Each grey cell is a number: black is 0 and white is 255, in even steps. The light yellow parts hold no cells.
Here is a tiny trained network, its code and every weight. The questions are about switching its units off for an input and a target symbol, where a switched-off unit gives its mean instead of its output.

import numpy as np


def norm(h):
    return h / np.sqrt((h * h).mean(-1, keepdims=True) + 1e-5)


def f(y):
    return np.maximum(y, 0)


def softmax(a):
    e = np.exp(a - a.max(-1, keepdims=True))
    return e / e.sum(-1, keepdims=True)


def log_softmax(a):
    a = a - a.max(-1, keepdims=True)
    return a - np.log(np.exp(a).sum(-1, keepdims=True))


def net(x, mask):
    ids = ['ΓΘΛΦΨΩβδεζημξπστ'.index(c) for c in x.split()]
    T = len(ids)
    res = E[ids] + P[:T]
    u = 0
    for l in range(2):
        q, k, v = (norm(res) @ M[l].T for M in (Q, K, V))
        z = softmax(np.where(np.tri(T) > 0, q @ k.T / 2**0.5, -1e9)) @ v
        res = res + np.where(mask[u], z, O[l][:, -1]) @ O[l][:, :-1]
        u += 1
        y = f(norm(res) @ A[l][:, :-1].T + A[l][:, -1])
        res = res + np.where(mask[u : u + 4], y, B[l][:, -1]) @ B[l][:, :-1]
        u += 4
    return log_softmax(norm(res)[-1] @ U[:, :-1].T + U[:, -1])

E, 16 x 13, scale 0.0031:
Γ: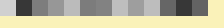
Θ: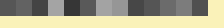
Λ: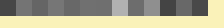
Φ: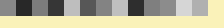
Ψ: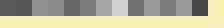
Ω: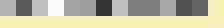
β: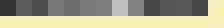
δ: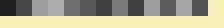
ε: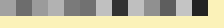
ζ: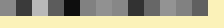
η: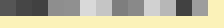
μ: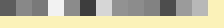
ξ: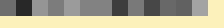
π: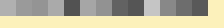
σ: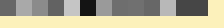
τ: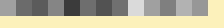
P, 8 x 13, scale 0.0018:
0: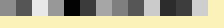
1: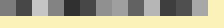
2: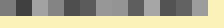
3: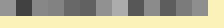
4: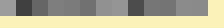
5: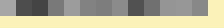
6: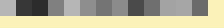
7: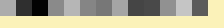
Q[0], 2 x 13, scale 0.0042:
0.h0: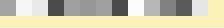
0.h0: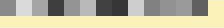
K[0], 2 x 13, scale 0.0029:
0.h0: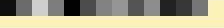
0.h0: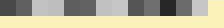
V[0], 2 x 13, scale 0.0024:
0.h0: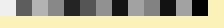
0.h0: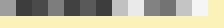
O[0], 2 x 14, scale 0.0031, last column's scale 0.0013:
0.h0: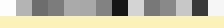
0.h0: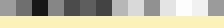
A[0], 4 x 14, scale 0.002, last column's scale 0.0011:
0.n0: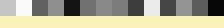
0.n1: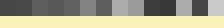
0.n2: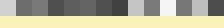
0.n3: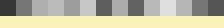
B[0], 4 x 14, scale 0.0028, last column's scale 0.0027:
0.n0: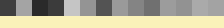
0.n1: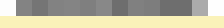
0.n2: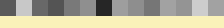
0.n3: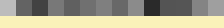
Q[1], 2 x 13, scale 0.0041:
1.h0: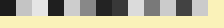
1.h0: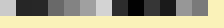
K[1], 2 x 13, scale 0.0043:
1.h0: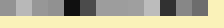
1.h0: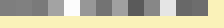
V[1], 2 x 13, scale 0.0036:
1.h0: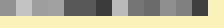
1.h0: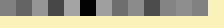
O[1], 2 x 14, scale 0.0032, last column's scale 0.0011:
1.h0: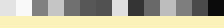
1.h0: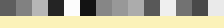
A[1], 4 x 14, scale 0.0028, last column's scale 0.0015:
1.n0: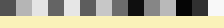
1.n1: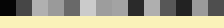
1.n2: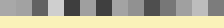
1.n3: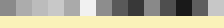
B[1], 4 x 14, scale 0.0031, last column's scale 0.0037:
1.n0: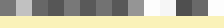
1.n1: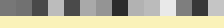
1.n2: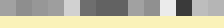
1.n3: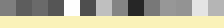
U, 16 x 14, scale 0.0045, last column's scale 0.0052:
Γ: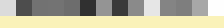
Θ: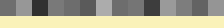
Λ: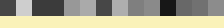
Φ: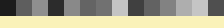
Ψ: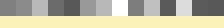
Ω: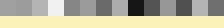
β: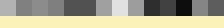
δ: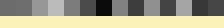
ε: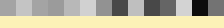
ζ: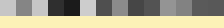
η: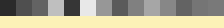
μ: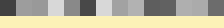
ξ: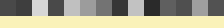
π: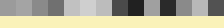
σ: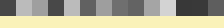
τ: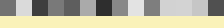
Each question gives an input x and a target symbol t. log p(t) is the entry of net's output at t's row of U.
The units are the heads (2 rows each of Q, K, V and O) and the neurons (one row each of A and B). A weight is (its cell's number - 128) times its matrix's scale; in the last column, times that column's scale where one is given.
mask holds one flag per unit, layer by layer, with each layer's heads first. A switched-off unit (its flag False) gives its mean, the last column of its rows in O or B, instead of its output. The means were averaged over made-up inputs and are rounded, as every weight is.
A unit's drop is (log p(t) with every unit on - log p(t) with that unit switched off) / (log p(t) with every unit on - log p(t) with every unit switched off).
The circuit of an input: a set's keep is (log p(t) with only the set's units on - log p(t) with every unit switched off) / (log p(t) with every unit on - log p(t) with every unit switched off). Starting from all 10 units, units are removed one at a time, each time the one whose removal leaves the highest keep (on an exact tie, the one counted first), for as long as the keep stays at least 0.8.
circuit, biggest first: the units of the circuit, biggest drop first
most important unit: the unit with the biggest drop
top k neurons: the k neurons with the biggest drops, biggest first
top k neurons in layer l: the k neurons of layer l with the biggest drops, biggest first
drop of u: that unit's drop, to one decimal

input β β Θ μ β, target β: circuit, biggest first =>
[1.n0, 0.n1, 1.n1]
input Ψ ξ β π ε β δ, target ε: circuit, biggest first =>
[0.h0]
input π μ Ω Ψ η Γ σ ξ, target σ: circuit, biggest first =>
[1.h0, 0.h0, 1.n0]
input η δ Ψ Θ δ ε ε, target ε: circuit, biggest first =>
[0.h0, 1.n0]
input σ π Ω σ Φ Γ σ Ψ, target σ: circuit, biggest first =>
[1.h0, 0.h0]
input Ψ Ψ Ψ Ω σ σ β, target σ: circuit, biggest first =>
[0.h0, 1.n0]
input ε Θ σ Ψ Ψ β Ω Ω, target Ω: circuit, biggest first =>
[1.h0, 1.n0, 0.h0]
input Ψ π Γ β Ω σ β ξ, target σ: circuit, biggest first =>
[1.h0, 1.n0, 0.h0]
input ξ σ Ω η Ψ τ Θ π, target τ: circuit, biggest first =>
[0.h0, 0.n2, 0.n0]
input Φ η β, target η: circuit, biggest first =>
[1.n1, 1.h0]
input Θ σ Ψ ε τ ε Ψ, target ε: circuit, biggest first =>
[0.h0, 1.n0]
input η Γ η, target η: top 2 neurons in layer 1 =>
[1.n1, 1.n0]
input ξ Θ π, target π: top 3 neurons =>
[0.n0, 1.n3, 1.n0]
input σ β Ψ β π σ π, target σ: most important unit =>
0.h0
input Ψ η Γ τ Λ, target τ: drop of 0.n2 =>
0.1
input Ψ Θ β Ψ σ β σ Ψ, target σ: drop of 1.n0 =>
0.2
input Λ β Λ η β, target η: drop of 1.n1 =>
0.4
